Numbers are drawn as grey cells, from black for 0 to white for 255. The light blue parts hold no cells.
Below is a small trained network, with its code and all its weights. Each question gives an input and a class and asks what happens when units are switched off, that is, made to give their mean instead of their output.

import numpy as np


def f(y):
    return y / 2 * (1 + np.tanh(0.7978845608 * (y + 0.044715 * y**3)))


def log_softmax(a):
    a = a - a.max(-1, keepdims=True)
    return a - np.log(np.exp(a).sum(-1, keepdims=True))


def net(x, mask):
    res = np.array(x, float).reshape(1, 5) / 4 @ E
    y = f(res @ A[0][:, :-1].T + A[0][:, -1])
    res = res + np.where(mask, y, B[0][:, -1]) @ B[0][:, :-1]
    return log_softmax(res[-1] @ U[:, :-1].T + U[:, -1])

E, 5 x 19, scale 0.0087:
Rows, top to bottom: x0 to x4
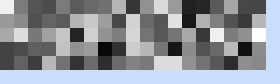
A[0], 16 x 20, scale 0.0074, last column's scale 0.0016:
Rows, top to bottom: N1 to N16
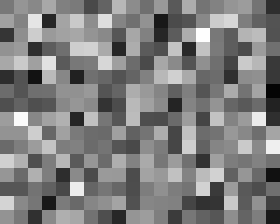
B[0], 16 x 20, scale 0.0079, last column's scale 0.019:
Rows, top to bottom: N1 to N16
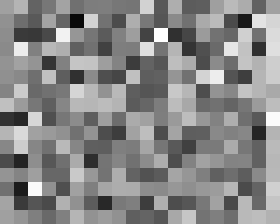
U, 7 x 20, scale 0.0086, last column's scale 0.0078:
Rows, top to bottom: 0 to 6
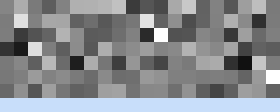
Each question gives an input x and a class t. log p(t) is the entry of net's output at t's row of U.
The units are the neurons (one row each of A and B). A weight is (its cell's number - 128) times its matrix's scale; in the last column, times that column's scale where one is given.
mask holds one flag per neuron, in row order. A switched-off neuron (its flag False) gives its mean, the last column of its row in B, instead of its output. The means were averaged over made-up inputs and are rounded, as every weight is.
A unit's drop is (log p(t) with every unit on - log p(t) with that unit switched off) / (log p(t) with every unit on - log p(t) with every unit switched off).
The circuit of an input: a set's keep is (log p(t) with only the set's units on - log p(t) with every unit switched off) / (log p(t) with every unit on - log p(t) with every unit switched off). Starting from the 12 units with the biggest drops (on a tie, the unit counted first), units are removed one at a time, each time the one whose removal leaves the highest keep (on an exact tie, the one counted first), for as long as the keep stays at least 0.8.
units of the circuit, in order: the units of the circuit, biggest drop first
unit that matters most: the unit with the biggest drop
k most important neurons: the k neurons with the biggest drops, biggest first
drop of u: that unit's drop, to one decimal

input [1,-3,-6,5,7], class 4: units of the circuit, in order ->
N6
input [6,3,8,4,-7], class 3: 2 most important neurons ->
N9, N12
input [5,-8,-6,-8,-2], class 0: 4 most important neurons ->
N13, N4, N5, N6
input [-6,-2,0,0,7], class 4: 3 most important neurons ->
N6, N15, N12
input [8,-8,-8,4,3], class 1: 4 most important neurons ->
N10, N3, N9, N1
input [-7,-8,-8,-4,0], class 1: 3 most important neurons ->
N11, N9, N10
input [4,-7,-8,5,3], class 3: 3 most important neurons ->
N14, N4, N3
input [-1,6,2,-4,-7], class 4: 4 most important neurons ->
N2, N11, N10, N1
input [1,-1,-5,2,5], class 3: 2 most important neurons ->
N14, N2
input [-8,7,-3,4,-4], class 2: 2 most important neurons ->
N3, N10
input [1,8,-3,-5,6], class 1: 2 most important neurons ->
N4, N2
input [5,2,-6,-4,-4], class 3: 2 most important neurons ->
N14, N3
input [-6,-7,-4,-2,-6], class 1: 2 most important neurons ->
N10, N11
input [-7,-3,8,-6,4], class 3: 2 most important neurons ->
N9, N15
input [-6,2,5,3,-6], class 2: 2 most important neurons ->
N3, N6
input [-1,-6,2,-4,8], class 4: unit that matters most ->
N6
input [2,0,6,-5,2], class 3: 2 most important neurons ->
N9, N12
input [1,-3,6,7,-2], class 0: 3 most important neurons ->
N7, N8, N16
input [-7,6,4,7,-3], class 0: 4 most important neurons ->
N7, N8, N16, N15
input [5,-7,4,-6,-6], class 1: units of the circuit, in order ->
N10
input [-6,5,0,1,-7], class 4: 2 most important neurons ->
N2, N15
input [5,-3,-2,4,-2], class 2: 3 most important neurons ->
N15, N4, N5
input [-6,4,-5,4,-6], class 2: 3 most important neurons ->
N3, N6, N9
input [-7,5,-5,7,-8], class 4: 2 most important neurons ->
N2, N5
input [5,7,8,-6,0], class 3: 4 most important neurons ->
N9, N12, N10, N11
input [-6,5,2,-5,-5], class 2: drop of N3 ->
2.1
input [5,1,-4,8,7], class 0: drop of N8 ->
0.2
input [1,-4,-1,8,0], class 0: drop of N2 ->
0.0
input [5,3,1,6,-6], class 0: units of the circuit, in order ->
N16
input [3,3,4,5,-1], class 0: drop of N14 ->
0.1
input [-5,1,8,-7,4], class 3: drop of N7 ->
0.2
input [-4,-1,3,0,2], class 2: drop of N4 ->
0.1
